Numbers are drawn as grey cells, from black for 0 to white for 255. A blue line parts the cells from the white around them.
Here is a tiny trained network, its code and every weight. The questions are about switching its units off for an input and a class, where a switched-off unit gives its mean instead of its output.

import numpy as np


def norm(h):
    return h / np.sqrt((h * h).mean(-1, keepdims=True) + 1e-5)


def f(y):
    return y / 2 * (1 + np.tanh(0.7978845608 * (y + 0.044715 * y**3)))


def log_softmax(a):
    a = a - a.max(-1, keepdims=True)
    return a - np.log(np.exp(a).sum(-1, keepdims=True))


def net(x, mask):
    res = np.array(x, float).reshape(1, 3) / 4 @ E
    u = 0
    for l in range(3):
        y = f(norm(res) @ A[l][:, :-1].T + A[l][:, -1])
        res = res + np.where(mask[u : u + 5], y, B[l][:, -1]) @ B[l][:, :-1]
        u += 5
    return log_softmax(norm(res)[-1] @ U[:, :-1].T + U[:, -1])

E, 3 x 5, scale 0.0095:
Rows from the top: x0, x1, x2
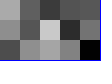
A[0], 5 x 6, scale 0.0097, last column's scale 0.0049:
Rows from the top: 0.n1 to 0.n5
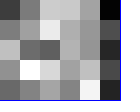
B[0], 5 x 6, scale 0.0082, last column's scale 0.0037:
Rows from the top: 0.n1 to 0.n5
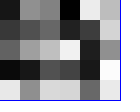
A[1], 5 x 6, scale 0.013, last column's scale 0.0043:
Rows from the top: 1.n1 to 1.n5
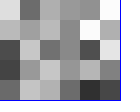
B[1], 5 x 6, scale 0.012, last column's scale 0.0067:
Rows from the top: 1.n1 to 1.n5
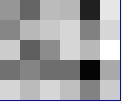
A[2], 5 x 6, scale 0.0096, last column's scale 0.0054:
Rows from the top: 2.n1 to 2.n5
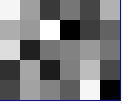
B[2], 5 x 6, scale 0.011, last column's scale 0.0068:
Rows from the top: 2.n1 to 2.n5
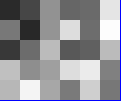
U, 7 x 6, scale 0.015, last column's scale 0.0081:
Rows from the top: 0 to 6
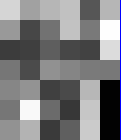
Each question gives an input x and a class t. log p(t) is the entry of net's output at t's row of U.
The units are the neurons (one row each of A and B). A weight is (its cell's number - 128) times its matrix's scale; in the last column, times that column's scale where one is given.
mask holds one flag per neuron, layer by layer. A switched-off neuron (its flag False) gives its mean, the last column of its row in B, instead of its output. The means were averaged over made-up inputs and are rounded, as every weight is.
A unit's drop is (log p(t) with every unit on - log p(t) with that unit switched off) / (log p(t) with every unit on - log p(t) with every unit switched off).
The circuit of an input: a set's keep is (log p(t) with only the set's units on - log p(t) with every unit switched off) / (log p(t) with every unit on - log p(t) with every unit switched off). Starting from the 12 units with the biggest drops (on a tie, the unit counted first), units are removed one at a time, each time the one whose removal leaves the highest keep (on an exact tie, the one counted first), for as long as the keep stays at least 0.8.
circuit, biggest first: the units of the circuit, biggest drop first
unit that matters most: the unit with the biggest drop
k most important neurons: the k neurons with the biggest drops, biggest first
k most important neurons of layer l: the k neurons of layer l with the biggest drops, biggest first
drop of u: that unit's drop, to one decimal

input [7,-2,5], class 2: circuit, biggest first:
[2.n1; 1.n1]
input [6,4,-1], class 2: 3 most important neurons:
[0.n5; 1.n2; 1.n5]
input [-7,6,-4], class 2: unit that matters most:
0.n4
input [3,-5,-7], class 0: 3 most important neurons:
[0.n4; 1.n2; 2.n2]
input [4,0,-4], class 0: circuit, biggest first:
[0.n4; 2.n2]
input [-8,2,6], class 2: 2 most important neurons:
[0.n1; 0.n2]
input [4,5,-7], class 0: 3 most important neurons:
[1.n2; 0.n4; 0.n2]
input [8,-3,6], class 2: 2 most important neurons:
[2.n1; 1.n2]
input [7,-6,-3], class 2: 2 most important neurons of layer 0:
[0.n1; 0.n4]
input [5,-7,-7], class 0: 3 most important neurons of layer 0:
[0.n4; 0.n2; 0.n3]
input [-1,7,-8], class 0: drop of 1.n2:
0.4
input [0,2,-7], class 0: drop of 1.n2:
0.2
